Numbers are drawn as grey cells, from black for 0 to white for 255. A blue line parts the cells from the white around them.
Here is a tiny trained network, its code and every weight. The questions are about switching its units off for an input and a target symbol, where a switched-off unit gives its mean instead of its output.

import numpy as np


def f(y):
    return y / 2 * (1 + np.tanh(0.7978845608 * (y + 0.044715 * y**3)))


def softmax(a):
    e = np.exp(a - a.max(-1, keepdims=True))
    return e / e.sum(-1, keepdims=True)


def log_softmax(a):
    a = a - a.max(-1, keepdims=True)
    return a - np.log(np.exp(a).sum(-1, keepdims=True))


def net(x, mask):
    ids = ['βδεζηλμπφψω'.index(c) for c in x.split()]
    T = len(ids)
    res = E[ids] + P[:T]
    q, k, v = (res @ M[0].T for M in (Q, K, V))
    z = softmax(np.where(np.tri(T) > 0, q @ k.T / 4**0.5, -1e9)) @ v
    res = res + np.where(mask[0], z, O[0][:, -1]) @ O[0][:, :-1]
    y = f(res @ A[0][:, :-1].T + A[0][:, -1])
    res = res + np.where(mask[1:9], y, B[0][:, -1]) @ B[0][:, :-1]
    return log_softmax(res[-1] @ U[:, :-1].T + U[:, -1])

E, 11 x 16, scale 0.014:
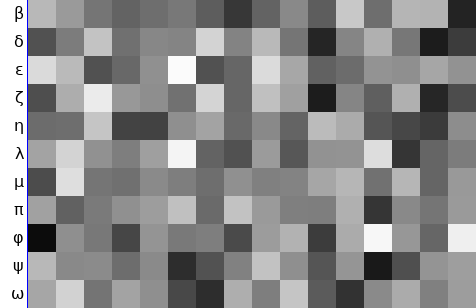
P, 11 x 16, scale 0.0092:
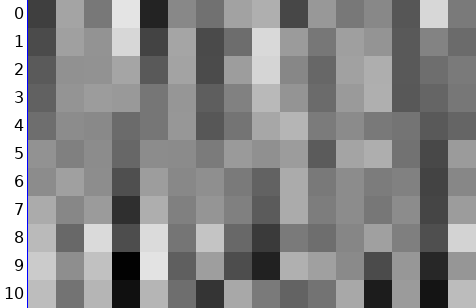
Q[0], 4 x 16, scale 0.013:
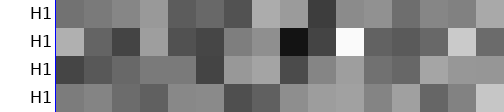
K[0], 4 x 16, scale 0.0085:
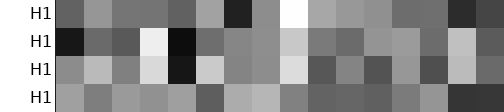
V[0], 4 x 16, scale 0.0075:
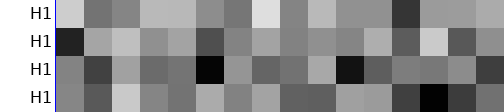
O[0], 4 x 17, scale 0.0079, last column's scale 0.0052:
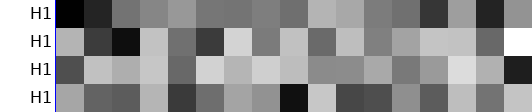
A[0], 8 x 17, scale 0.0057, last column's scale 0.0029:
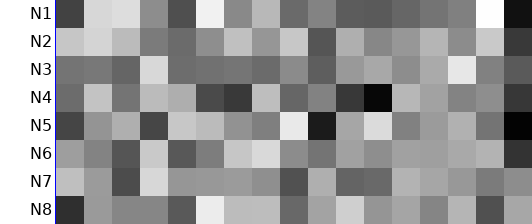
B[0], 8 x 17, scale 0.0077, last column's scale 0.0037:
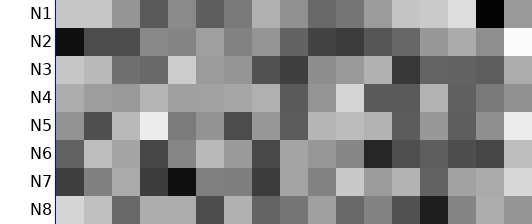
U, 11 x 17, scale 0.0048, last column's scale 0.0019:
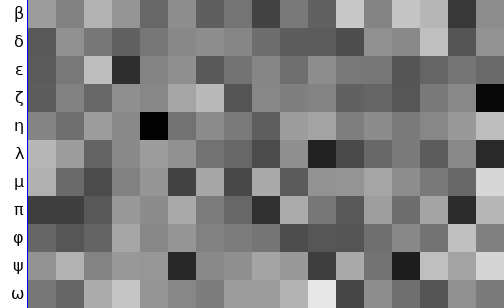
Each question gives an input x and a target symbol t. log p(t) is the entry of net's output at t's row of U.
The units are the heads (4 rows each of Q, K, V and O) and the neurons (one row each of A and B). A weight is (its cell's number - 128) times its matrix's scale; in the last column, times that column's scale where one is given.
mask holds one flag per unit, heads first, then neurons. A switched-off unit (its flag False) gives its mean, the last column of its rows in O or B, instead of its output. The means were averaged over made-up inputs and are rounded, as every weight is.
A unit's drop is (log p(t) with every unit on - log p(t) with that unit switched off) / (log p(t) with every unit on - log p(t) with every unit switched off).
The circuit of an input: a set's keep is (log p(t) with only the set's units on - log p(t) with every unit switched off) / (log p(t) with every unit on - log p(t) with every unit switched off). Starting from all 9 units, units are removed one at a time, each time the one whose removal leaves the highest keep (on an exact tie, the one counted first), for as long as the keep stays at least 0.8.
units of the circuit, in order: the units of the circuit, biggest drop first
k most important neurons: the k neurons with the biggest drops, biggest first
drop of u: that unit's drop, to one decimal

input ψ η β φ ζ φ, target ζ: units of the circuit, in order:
[H1; N6; N3]
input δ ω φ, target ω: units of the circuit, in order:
[H1; N5]
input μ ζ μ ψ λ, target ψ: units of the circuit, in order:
[H1; N8]
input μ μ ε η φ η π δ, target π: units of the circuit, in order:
[H1]
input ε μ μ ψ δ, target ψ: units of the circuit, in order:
[H1; N8]
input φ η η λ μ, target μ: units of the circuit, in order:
[H1; N2]
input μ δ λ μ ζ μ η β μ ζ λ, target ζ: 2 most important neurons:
[N6; N2]
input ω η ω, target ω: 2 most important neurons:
[N4; N2]
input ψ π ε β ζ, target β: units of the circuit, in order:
[H1; N1]
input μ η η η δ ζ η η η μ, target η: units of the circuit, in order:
[H1; N7]
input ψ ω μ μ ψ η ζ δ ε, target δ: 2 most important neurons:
[N2; N1]
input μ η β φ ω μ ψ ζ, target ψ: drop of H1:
0.9
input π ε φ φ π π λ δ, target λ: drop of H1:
1.0
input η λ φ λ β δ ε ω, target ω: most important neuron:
[N4]
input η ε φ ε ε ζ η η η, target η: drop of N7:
0.3
